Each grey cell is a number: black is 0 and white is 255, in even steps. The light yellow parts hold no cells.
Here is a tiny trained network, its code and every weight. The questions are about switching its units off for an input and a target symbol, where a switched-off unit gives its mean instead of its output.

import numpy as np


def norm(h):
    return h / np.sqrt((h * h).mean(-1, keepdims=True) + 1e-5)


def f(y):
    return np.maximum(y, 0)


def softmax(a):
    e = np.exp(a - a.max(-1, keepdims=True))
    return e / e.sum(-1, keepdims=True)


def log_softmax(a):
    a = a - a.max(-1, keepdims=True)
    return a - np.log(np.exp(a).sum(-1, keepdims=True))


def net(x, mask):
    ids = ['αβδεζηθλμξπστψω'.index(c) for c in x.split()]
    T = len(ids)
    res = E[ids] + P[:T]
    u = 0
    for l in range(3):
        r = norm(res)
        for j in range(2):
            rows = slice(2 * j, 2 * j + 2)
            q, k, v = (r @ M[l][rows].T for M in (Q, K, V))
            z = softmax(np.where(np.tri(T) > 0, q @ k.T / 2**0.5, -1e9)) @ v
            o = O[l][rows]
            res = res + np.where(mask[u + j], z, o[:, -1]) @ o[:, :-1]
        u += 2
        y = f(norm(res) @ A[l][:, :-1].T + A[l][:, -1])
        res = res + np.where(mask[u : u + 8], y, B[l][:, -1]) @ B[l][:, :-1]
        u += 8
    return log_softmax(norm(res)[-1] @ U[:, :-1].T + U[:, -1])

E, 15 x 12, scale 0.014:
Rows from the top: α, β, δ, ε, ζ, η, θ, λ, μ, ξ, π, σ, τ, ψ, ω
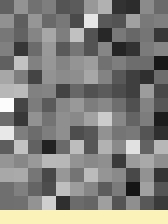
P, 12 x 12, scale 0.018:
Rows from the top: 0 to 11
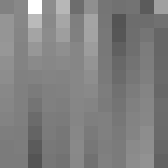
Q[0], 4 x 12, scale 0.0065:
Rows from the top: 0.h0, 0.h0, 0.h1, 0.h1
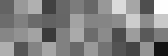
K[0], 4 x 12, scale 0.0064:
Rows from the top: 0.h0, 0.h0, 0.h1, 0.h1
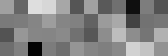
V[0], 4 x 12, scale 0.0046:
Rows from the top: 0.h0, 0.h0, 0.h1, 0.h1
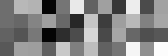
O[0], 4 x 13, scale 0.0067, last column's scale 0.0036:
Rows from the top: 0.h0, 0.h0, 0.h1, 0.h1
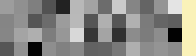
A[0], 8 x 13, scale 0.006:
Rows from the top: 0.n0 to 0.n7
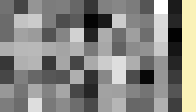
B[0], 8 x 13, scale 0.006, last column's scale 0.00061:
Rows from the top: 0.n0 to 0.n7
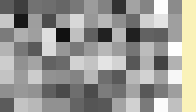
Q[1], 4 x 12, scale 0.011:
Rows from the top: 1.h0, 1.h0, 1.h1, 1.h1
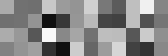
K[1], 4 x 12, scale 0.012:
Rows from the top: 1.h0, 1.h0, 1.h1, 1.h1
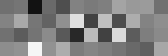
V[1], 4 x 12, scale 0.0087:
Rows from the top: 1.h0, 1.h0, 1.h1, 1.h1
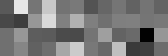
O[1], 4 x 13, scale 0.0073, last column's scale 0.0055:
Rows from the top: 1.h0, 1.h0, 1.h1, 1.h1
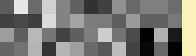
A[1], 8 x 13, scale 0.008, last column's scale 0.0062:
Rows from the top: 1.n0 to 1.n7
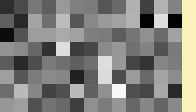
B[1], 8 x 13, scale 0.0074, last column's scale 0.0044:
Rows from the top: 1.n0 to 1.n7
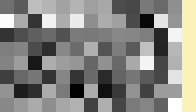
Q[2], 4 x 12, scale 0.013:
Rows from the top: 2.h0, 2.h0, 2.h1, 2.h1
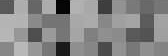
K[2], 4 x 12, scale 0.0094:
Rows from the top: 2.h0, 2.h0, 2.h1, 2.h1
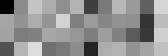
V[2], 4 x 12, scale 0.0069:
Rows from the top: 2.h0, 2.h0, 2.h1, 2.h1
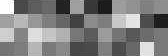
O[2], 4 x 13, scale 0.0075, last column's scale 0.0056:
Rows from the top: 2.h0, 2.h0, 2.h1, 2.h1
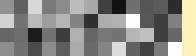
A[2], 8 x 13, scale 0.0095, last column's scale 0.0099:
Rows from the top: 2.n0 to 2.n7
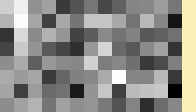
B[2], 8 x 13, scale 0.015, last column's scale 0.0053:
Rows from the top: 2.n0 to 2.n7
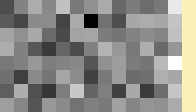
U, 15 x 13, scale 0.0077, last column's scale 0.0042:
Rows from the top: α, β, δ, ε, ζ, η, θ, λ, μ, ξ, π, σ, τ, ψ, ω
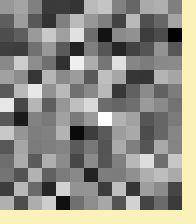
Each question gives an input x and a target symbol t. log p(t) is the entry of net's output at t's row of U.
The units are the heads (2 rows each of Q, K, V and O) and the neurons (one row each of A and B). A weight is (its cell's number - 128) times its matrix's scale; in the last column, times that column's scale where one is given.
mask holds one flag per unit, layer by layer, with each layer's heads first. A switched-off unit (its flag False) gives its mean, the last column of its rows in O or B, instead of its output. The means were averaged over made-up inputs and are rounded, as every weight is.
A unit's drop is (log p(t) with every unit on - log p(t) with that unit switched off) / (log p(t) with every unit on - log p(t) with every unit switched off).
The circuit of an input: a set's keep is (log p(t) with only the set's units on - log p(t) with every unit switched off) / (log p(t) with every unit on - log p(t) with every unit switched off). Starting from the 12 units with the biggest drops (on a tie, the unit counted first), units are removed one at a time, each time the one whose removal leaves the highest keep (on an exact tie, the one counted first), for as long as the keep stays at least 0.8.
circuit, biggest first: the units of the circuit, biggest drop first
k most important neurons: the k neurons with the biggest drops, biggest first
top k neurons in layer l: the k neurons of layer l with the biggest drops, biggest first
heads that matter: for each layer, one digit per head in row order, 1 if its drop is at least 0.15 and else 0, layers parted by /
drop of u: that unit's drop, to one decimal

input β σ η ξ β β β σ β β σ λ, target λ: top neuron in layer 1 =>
(1.n2)
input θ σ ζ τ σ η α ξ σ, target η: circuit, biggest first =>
(0.h1; 1.h1; 1.n1)
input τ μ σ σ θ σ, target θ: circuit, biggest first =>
(1.h0; 2.n0)
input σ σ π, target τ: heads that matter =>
00 / 00 / 00
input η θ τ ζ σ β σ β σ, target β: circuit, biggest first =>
(2.n6; 1.h0)
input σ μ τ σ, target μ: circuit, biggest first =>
(0.h1; 1.h1; 1.h0; 2.h0)
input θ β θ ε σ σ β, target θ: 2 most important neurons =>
(1.n7; 2.n0)
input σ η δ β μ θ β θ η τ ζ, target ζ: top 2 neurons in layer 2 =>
(2.n2; 2.n0)
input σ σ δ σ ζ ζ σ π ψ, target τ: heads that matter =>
10 / 00 / 00
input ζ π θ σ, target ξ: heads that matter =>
10 / 01 / 10
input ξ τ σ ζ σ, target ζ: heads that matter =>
00 / 11 / 00
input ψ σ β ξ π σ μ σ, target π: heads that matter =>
10 / 01 / 00
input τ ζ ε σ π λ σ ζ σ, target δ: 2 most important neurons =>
(0.n2; 1.n6)
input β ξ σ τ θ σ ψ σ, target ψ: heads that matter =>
00 / 01 / 00
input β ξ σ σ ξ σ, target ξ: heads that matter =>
00 / 01 / 10
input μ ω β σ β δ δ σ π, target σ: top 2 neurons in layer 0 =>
(0.n2; 0.n7)
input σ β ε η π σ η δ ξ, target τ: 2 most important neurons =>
(0.n5; 2.n1)
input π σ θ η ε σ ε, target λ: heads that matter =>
10 / 00 / 10
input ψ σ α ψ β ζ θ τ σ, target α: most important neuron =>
(1.n5)
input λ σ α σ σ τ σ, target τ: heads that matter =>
00 / 10 / 00
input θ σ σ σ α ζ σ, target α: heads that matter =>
01 / 01 / 00
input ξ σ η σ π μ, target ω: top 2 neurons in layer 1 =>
(1.n6; 1.n4)
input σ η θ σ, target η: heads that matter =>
01 / 01 / 00
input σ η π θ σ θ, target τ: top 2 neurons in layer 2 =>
(2.n1; 2.n5)
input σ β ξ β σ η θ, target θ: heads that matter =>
00 / 00 / 00
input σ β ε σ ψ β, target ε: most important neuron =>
(1.n5)
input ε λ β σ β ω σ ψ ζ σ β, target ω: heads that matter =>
11 / 11 / 00
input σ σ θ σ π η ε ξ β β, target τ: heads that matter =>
10 / 00 / 00
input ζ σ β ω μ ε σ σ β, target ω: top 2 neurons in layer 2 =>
(2.n2; 2.n0)
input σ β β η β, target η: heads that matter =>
00 / 01 / 00
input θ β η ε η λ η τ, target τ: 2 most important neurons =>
(2.n1; 1.n5)
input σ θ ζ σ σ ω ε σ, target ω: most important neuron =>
(2.n2)
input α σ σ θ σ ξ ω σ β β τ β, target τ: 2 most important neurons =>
(2.n1; 1.n5)
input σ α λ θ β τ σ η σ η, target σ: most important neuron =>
(1.n1)
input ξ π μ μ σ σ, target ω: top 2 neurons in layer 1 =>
(1.n6; 1.n1)
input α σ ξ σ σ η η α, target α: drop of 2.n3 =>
0.3
